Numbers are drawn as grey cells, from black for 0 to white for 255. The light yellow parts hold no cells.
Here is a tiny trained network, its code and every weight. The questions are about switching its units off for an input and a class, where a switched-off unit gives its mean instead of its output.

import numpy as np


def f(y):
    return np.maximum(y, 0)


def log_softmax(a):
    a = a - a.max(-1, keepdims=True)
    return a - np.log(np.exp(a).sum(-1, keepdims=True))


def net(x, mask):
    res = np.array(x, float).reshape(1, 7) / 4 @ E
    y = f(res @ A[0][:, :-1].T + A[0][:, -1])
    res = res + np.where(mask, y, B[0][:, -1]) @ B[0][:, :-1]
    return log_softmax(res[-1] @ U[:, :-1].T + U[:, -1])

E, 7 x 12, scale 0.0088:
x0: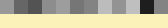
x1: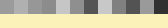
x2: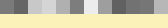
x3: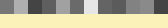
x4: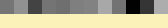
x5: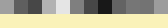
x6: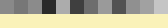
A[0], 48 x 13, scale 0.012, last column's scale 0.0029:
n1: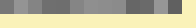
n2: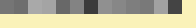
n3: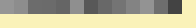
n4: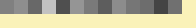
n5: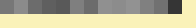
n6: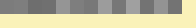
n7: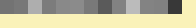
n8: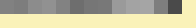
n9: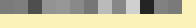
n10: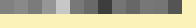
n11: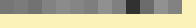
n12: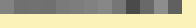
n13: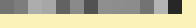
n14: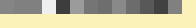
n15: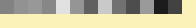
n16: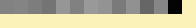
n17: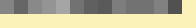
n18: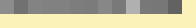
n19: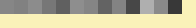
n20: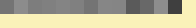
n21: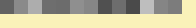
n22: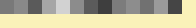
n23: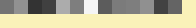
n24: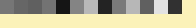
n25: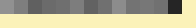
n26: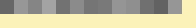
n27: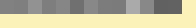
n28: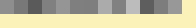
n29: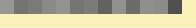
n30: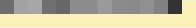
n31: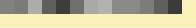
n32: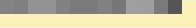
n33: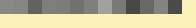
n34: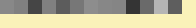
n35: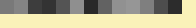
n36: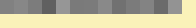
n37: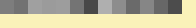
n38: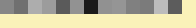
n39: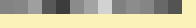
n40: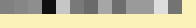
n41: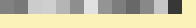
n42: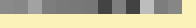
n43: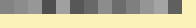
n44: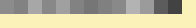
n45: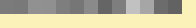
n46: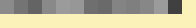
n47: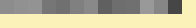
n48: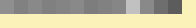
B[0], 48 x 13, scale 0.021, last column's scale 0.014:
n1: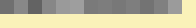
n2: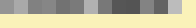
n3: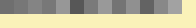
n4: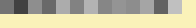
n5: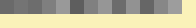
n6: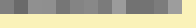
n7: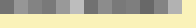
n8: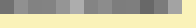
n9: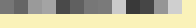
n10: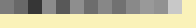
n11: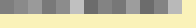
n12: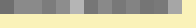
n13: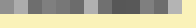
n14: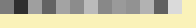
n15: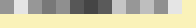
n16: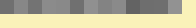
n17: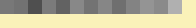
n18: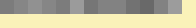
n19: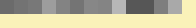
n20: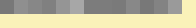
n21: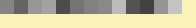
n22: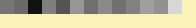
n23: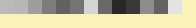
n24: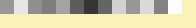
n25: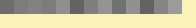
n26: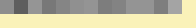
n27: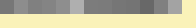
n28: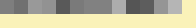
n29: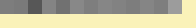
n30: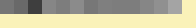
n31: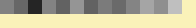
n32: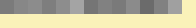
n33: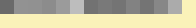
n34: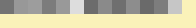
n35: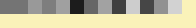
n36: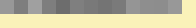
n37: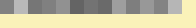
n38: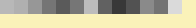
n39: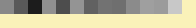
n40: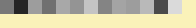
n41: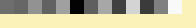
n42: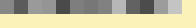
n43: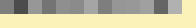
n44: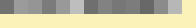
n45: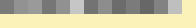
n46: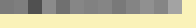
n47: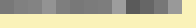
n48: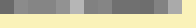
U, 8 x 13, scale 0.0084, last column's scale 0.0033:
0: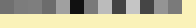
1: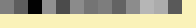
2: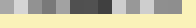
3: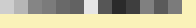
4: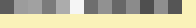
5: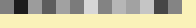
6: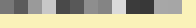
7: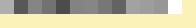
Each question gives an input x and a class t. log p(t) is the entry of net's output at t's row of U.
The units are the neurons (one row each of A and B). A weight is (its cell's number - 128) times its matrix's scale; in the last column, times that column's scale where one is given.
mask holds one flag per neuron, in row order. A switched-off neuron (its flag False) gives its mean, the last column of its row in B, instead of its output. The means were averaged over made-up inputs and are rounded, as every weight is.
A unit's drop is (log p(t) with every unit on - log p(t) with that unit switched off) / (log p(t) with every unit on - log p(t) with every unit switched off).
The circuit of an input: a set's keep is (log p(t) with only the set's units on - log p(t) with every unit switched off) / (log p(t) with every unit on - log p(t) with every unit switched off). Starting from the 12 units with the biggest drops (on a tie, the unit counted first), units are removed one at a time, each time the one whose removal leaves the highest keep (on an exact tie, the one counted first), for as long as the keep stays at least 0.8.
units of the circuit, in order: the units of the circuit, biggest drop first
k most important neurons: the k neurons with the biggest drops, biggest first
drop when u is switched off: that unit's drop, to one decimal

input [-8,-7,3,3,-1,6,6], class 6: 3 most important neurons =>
(n21 n42 n15)
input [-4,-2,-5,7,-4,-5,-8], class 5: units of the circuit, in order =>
(n4)
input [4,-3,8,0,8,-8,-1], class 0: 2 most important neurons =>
(n41 n22)
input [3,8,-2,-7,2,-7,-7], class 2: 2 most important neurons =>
(n15 n37)
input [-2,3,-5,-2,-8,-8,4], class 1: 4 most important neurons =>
(n39 n31 n30 n34)
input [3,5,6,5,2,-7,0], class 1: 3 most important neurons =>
(n39 n31 n35)
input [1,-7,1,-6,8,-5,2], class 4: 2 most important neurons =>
(n34 n15)
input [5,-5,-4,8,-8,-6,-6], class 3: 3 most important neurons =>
(n23 n34 n11)
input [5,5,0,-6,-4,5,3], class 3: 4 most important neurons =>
(n24 n38 n2 n39)
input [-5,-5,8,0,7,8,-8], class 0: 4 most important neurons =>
(n41 n40 n39 n31)
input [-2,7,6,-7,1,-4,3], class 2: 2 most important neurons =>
(n15 n23)
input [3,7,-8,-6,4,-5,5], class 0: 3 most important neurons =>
(n35 n24 n5)
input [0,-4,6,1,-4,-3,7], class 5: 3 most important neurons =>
(n40 n35 n43)
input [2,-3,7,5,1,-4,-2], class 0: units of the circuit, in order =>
(n41)
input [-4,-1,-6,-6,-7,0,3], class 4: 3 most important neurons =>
(n41 n23 n7)
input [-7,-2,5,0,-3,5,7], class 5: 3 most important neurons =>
(n40 n43 n9)
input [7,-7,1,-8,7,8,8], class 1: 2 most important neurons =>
(n22 n23)
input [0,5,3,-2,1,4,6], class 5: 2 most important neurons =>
(n40 n24)
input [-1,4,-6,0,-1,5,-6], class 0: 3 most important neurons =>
(n35 n40 n3)
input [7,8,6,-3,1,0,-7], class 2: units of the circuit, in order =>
(n15)
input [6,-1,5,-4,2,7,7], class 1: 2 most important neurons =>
(n22 n14)
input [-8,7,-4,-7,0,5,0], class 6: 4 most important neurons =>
(n42 n24 n21 n23)
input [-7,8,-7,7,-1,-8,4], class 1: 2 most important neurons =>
(n39 n24)
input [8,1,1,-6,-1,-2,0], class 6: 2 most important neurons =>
(n9 n23)
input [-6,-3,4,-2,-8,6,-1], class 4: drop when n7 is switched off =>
0.1
